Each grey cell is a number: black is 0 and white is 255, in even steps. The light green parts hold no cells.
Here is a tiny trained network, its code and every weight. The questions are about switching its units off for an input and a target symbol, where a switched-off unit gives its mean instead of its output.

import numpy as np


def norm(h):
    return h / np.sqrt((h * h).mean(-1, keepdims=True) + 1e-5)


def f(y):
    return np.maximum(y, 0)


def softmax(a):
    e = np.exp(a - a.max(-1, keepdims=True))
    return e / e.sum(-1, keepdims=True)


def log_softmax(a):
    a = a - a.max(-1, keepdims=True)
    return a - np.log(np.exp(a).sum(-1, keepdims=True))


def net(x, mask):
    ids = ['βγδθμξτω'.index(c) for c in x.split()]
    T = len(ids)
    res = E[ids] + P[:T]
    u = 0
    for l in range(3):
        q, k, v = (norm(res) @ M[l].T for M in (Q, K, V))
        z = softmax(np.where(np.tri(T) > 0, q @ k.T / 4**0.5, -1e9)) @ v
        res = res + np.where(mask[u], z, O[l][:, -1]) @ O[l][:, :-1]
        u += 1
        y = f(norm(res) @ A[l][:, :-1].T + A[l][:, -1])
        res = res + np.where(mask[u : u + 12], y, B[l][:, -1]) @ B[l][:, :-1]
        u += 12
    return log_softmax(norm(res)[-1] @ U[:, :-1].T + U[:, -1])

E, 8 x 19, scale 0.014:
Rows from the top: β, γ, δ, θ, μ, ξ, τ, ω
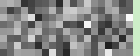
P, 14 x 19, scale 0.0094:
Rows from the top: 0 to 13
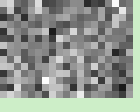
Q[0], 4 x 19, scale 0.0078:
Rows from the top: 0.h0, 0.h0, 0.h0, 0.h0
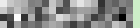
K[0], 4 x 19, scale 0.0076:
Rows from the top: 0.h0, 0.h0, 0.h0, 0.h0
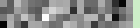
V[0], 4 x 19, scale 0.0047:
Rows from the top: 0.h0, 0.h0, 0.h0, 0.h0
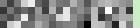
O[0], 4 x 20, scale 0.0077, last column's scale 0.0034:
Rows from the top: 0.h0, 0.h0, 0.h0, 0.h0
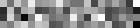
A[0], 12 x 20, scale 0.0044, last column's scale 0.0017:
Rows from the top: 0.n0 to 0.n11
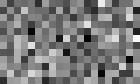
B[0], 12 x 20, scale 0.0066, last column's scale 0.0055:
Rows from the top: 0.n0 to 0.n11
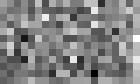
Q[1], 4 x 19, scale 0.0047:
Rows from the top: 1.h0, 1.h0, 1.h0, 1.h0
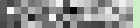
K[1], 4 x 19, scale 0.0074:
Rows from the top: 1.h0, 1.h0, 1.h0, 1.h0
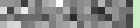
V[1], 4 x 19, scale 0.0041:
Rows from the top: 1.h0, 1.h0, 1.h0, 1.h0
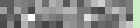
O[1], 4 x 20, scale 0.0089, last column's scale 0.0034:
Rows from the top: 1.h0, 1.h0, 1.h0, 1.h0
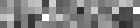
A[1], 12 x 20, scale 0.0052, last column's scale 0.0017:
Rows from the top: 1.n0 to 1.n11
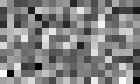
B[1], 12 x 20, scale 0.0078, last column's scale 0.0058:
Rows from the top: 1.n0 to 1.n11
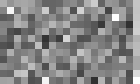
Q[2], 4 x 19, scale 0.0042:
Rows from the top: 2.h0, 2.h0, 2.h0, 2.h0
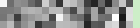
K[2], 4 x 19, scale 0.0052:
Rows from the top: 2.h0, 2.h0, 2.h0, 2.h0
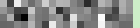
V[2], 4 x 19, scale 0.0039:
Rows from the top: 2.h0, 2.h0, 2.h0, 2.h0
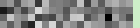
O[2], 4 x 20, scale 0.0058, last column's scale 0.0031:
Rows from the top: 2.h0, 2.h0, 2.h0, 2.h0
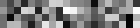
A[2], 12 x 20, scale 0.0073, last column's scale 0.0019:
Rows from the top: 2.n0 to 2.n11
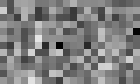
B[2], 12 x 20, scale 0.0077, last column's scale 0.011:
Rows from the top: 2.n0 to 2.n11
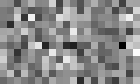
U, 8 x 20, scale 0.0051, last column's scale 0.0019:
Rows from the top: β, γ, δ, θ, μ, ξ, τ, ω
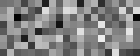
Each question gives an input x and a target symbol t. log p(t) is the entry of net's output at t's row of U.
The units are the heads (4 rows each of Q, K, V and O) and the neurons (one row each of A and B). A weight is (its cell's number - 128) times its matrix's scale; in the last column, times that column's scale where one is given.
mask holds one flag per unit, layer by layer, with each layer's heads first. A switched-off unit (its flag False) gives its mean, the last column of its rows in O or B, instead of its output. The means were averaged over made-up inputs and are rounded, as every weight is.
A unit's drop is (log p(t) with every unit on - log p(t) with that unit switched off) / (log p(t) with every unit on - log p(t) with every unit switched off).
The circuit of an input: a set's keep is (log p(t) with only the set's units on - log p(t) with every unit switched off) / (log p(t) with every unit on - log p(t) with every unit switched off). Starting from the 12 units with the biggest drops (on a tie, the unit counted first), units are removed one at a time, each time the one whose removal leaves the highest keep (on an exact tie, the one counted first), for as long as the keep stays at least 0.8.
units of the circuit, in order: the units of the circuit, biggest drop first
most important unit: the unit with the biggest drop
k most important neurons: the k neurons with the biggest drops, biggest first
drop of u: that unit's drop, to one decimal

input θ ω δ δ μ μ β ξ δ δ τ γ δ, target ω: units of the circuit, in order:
0.h0, 1.n2
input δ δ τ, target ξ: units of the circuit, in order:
0.h0, 2.n1
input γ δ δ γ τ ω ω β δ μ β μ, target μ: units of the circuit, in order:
0.h0, 2.n2
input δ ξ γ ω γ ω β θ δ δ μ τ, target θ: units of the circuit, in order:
0.h0, 1.n5, 2.n7
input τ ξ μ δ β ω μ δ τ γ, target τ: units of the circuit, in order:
0.h0, 2.n7
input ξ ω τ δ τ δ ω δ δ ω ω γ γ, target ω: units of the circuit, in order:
0.h0, 2.n1
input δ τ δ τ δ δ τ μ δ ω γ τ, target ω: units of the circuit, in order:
0.h0, 1.n2
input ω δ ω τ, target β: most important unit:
2.h0
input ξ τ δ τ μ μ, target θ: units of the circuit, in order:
0.h0, 2.n7
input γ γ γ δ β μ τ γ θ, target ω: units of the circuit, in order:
0.h0, 2.n1
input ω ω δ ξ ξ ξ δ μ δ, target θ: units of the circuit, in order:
0.h0, 2.n7, 2.n5
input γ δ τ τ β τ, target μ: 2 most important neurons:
2.n2, 2.n7
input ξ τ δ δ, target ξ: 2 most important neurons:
2.n1, 2.n5
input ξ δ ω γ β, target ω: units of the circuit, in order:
0.h0
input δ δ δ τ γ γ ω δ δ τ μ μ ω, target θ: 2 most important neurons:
1.n5, 2.n7
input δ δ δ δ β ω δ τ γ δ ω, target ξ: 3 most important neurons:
2.n1, 2.n5, 1.n11
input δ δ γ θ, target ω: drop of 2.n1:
0.1
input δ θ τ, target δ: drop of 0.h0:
0.8
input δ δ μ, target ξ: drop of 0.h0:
0.5
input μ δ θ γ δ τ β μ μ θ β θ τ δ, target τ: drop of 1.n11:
0.0
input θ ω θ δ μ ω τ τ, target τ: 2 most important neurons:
1.n10, 2.n7
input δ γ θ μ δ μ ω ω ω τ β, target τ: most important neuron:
0.n2
